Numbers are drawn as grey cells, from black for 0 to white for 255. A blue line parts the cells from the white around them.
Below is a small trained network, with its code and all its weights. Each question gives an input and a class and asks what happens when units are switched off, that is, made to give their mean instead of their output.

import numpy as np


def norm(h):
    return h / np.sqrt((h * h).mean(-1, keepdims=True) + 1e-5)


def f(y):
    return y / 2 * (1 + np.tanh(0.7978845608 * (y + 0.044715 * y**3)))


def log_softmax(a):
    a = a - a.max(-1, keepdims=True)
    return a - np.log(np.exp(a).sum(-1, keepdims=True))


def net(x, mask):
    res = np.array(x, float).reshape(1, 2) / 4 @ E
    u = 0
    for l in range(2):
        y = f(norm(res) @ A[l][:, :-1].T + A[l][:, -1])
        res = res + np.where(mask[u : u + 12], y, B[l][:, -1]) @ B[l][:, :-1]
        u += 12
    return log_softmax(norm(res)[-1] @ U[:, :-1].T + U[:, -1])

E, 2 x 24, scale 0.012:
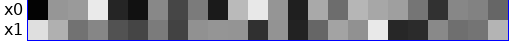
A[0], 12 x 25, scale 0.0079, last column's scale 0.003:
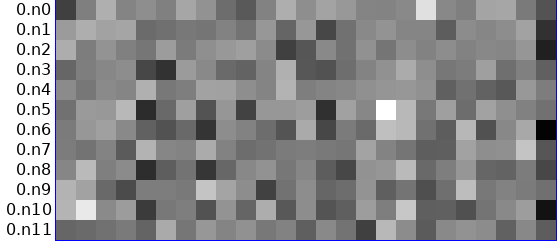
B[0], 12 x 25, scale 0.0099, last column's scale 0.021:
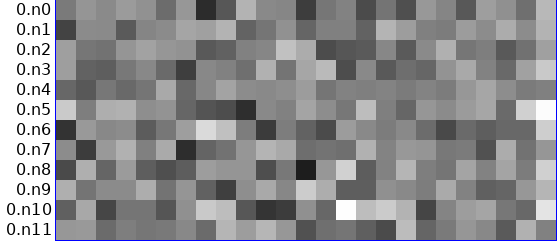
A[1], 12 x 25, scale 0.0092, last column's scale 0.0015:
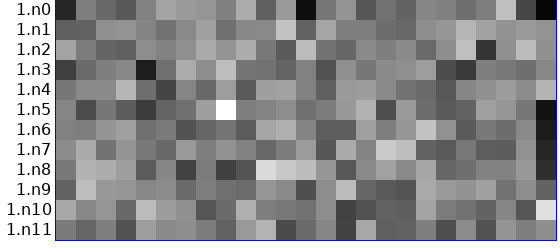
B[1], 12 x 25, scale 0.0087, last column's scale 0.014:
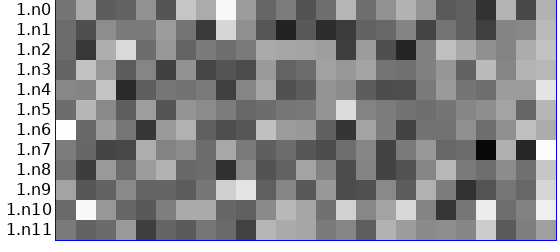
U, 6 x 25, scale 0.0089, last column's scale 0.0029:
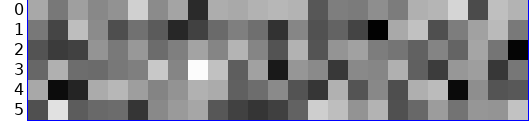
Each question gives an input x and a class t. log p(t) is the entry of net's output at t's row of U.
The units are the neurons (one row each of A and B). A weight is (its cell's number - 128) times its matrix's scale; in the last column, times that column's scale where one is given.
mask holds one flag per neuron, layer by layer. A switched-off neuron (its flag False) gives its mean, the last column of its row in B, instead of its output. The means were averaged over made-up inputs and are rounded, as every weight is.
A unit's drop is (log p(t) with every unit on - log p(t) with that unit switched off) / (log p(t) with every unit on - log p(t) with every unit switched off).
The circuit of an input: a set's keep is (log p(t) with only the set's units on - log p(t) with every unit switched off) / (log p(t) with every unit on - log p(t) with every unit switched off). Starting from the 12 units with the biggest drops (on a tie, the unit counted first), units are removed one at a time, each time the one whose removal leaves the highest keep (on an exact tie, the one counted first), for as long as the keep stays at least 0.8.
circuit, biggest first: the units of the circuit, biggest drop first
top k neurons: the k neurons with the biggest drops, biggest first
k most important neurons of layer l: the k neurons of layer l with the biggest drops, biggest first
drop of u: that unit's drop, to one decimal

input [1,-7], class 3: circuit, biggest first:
[0.n5]
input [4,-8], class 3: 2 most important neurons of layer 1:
[1.n0; 1.n2]
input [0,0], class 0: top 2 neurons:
[0.n8; 0.n1]
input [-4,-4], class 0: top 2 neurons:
[0.n8; 0.n6]
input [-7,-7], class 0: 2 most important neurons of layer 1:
[1.n7; 1.n10]
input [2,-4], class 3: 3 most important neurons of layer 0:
[0.n5; 0.n0; 0.n9]
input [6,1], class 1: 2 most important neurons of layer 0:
[0.n5; 0.n3]
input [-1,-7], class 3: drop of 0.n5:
0.2
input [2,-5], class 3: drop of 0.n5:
1.8
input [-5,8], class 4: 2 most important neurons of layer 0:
[0.n9; 0.n2]
